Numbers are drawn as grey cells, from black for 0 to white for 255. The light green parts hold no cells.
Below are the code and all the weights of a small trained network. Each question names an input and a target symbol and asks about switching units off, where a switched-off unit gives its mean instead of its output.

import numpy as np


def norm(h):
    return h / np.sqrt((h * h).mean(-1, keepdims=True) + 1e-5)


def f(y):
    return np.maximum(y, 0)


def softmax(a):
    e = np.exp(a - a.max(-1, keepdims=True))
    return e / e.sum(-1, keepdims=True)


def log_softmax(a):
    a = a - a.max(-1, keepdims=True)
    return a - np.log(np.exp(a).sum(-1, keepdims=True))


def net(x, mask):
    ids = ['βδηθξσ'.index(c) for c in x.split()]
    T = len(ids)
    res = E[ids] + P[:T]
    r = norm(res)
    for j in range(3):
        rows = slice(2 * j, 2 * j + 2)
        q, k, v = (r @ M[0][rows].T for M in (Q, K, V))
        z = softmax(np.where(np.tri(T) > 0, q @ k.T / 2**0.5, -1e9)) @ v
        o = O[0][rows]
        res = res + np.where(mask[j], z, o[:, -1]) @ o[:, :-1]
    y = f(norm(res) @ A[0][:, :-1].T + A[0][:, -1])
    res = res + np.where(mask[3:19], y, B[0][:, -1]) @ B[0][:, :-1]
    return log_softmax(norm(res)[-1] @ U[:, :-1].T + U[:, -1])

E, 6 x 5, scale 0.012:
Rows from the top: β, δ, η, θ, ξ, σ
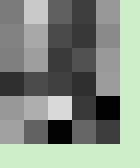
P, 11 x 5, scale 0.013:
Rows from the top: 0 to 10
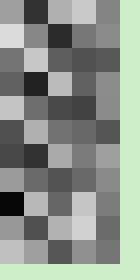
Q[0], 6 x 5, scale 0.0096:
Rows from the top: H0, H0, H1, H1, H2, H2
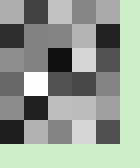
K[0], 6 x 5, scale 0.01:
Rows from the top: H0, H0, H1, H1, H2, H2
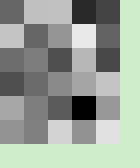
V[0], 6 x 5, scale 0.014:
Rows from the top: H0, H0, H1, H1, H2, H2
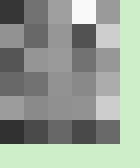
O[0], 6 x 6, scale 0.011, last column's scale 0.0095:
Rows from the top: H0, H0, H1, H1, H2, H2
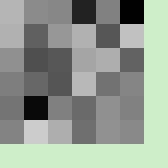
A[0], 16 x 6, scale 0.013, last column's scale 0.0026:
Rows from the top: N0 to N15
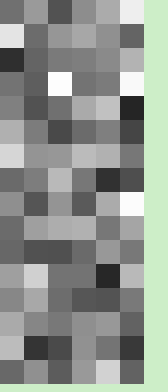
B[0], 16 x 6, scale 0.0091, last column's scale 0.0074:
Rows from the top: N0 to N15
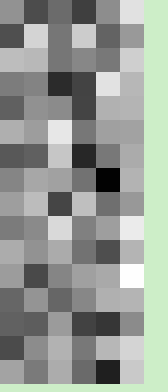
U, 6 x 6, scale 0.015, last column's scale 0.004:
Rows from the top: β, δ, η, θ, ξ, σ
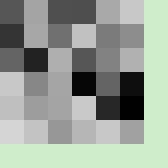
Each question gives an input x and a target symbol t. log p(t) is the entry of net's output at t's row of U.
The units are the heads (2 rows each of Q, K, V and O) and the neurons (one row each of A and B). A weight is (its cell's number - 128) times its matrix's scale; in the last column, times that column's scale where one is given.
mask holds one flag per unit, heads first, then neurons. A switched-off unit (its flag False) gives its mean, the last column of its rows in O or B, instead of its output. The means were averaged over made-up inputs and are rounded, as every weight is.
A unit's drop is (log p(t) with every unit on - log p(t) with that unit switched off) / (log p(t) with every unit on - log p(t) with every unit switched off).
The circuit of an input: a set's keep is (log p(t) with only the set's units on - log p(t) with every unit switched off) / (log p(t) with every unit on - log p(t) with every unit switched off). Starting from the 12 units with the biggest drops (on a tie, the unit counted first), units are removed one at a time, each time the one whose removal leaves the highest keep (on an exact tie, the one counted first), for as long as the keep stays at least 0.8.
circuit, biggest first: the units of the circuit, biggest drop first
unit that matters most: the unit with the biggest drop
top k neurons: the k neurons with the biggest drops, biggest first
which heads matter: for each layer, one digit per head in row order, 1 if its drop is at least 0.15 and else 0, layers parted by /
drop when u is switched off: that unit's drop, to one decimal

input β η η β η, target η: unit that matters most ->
H0
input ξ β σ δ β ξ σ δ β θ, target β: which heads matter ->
010
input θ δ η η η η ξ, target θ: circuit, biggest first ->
[N7 N3]
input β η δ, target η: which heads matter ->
001
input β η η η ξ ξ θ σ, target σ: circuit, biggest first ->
[H2 N11]
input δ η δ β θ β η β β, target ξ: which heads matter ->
100
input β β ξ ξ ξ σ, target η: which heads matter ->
001
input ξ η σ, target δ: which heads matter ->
100
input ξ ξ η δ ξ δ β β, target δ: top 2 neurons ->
[N1 N11]
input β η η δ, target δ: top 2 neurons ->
[N11 N5]
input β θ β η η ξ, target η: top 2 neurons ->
[N14 N3]
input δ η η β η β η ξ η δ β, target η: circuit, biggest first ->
[N6 N2 H1]
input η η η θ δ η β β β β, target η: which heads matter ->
010
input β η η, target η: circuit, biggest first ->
[H2]
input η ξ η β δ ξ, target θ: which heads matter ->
100
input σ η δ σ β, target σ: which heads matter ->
011
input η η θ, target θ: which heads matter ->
100
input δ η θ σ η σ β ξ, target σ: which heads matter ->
001
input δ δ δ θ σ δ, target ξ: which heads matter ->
001
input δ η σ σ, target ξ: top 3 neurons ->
[N7 N14 N4]
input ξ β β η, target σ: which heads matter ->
000
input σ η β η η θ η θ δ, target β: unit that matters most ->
H0
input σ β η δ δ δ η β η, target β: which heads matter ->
101
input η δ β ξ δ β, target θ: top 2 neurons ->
[N7 N11]
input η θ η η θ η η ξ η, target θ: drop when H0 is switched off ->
0.8
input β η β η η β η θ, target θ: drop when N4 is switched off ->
0.2
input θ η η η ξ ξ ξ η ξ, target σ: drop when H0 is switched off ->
0.2
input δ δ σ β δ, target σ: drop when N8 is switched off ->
0.0
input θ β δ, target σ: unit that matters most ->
N11
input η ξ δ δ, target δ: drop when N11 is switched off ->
0.1
